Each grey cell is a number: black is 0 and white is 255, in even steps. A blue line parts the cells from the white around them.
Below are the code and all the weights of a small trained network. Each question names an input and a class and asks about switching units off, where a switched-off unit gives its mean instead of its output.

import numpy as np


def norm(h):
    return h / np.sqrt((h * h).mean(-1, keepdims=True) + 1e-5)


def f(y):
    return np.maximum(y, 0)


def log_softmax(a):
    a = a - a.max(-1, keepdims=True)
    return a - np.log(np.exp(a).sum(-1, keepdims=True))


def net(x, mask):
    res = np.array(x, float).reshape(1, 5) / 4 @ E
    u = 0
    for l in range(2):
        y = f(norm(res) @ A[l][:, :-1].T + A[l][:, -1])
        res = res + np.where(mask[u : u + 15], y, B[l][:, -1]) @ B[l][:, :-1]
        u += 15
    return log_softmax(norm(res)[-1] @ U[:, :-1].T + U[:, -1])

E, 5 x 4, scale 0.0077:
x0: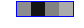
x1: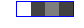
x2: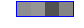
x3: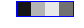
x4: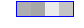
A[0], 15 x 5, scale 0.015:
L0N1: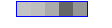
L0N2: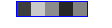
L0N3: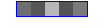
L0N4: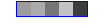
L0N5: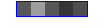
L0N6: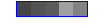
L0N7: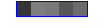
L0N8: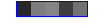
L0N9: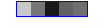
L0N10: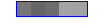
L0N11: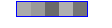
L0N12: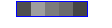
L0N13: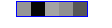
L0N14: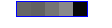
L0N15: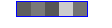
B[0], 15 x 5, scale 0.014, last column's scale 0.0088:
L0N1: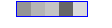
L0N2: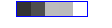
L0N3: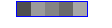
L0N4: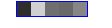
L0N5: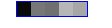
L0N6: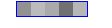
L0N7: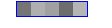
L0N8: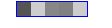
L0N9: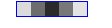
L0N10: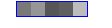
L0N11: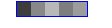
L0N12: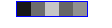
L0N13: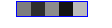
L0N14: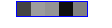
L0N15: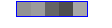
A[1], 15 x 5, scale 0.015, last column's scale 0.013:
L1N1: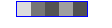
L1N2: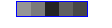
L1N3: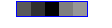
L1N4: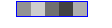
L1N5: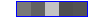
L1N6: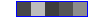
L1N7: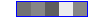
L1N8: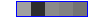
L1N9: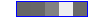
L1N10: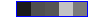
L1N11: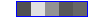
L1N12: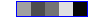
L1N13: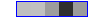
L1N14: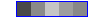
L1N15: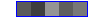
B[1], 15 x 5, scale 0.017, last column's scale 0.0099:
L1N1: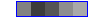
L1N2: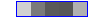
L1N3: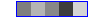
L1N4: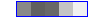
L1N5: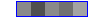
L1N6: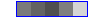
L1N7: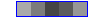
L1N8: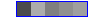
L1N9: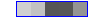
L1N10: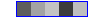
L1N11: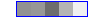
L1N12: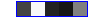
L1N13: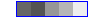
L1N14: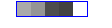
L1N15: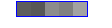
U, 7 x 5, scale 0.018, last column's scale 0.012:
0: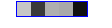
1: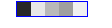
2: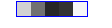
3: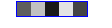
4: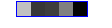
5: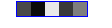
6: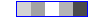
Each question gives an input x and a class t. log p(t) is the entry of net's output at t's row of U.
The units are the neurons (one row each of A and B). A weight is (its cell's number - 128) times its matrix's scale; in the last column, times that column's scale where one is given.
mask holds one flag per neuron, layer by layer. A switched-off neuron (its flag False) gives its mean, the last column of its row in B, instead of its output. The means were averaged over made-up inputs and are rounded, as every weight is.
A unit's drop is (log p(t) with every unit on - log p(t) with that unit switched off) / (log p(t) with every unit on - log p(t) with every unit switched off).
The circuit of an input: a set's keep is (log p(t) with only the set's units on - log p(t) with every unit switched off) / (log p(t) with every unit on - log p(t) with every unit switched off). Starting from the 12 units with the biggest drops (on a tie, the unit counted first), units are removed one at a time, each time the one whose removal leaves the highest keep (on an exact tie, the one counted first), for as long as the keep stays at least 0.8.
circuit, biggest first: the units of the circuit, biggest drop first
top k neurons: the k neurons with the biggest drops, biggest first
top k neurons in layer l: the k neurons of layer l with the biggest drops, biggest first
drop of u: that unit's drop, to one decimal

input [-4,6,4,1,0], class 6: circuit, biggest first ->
L0N1, L1N13
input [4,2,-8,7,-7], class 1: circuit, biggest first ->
L0N8
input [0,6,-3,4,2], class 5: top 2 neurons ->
L0N13, L0N8
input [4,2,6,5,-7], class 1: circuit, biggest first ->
L0N5, L1N10
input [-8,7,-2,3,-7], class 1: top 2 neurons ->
L0N5, L0N2
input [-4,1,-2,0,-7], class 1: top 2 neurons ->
L1N10, L0N5
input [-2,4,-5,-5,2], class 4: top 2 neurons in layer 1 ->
L1N13, L1N14
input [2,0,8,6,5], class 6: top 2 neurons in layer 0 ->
L0N1, L0N5
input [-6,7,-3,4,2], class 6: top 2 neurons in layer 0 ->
L0N1, L0N13
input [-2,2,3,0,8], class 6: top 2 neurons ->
L0N8, L0N1
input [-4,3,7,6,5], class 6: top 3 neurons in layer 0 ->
L0N1, L0N8, L0N5
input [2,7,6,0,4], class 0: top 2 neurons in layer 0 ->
L0N2, L0N1
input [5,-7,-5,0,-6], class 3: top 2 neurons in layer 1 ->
L1N6, L1N4
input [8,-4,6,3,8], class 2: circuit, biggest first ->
L1N14
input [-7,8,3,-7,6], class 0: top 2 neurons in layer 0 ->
L0N1, L0N11
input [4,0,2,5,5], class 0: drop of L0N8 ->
0.3
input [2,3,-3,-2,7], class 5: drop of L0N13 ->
0.2
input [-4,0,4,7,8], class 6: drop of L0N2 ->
-0.1
